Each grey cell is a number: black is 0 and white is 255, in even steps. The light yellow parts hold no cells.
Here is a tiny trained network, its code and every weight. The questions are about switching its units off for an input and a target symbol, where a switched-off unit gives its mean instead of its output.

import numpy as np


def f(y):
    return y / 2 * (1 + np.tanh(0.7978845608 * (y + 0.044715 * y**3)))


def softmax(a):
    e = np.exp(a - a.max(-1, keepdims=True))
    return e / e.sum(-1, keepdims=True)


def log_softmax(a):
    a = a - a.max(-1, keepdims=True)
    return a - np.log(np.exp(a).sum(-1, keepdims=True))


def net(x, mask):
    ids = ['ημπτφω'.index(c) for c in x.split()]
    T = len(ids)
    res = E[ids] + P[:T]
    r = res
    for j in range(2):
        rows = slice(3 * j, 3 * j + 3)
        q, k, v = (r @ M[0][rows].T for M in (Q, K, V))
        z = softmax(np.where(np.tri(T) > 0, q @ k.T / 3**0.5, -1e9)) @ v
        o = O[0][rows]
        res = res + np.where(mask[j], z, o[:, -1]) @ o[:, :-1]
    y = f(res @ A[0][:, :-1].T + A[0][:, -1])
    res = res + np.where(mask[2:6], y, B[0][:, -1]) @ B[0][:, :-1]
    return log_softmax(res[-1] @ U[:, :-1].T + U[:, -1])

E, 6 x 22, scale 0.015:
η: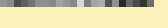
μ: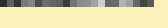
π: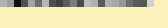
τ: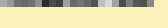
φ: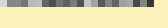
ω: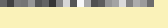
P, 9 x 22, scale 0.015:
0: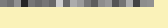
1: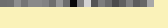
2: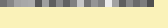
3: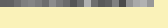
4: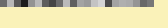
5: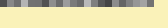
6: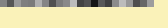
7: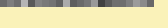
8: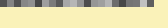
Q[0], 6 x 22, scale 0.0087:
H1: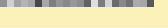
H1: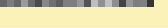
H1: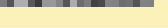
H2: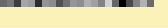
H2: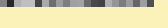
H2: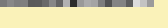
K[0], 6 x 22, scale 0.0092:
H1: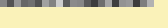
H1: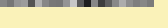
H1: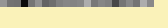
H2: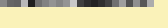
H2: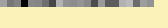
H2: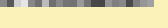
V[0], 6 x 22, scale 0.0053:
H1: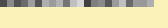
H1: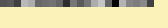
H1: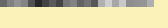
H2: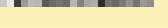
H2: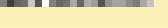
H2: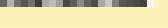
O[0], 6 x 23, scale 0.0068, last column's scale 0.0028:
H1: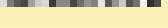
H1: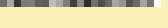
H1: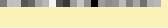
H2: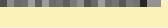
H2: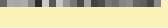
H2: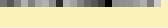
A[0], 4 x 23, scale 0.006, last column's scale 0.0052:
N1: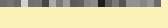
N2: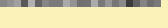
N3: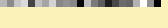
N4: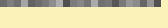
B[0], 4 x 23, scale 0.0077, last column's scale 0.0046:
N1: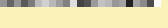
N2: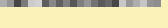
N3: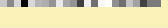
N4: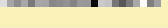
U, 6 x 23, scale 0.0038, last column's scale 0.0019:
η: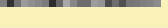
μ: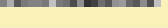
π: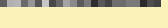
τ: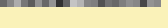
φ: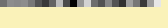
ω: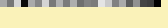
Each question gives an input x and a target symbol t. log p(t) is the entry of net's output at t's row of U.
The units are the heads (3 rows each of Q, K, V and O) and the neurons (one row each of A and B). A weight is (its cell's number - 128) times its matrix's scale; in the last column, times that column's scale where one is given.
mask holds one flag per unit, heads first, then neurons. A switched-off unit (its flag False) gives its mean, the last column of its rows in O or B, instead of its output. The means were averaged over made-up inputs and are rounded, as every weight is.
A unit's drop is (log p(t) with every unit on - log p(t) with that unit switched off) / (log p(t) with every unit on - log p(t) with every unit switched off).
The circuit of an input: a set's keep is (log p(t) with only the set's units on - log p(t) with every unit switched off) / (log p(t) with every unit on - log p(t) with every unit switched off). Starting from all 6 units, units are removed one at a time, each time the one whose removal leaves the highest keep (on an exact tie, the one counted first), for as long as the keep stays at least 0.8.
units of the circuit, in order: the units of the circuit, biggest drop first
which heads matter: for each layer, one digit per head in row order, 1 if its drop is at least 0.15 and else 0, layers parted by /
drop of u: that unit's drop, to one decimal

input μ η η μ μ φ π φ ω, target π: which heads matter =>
01
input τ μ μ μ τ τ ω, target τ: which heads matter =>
11
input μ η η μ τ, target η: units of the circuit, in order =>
(H1; H2)
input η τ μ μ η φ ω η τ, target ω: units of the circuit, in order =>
(H1)
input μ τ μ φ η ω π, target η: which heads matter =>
10
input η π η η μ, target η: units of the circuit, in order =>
(H1; H2)
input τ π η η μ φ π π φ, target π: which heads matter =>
01
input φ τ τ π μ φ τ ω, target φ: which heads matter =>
01
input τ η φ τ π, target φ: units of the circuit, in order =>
(H2; H1)
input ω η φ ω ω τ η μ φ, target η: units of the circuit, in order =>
(H1; N1)
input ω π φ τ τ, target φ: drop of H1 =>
0.3
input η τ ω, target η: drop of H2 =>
0.2
